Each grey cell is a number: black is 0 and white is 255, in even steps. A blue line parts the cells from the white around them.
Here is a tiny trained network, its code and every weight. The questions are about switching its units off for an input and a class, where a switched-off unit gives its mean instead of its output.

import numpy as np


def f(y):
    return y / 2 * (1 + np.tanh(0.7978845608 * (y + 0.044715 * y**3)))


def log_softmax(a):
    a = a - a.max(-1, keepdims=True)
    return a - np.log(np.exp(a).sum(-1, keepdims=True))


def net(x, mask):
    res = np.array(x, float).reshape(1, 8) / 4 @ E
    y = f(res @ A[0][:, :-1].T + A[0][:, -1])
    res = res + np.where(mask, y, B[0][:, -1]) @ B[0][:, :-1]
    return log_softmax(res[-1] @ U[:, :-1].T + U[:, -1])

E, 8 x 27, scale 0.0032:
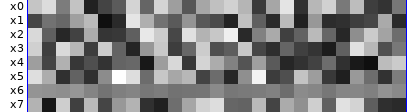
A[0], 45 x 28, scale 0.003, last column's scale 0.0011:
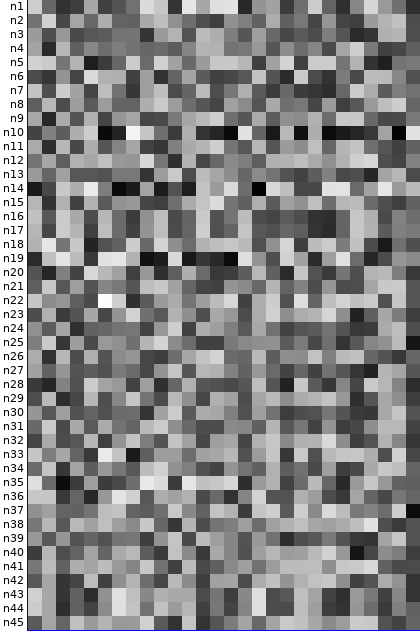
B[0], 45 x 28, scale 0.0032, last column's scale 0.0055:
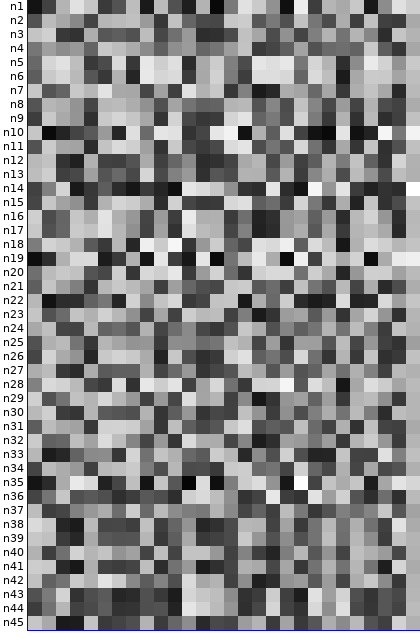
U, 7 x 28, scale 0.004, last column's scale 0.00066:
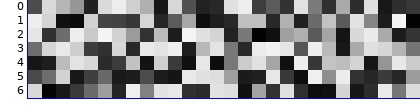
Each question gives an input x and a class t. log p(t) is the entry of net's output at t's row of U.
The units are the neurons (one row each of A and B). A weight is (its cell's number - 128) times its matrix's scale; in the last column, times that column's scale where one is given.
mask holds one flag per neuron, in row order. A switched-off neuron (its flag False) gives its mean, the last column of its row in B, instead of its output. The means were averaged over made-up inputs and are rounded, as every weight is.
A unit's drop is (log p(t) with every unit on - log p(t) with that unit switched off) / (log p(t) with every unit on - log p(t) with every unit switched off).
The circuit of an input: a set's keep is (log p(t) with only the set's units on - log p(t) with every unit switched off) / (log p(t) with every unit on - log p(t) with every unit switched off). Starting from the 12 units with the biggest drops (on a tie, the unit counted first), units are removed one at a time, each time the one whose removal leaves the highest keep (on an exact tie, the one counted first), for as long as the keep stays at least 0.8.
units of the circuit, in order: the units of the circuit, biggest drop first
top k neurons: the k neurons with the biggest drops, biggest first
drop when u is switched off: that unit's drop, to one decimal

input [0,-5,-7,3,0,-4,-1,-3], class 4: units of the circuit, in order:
n19
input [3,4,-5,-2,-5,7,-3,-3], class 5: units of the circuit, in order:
n36; n43
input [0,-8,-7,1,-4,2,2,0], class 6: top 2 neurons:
n22; n33
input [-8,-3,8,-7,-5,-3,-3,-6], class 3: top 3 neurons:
n28; n6; n20
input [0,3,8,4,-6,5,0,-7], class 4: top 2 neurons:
n35; n1
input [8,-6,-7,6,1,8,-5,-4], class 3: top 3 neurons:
n18; n5; n14
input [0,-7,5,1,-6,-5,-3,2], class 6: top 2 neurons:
n22; n33
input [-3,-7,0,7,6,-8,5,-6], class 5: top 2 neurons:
n14; n10
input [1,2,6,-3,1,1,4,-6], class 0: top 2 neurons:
n19; n31
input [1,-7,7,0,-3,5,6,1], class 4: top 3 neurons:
n35; n1; n10
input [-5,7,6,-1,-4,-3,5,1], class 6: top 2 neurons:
n10; n19
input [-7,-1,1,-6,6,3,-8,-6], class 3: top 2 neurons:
n6; n28
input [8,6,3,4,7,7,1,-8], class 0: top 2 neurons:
n31; n25
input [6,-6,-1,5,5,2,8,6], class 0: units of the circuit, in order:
n15
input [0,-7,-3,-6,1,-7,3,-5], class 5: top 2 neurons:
n14; n10
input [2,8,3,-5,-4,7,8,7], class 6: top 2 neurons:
n10; n14
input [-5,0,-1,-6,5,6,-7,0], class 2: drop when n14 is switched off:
0.3
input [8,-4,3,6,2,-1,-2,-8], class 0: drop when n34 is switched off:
0.3
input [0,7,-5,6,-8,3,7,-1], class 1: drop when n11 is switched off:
0.0
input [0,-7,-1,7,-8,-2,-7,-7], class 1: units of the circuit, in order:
n38
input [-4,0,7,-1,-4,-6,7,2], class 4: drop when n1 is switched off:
0.5
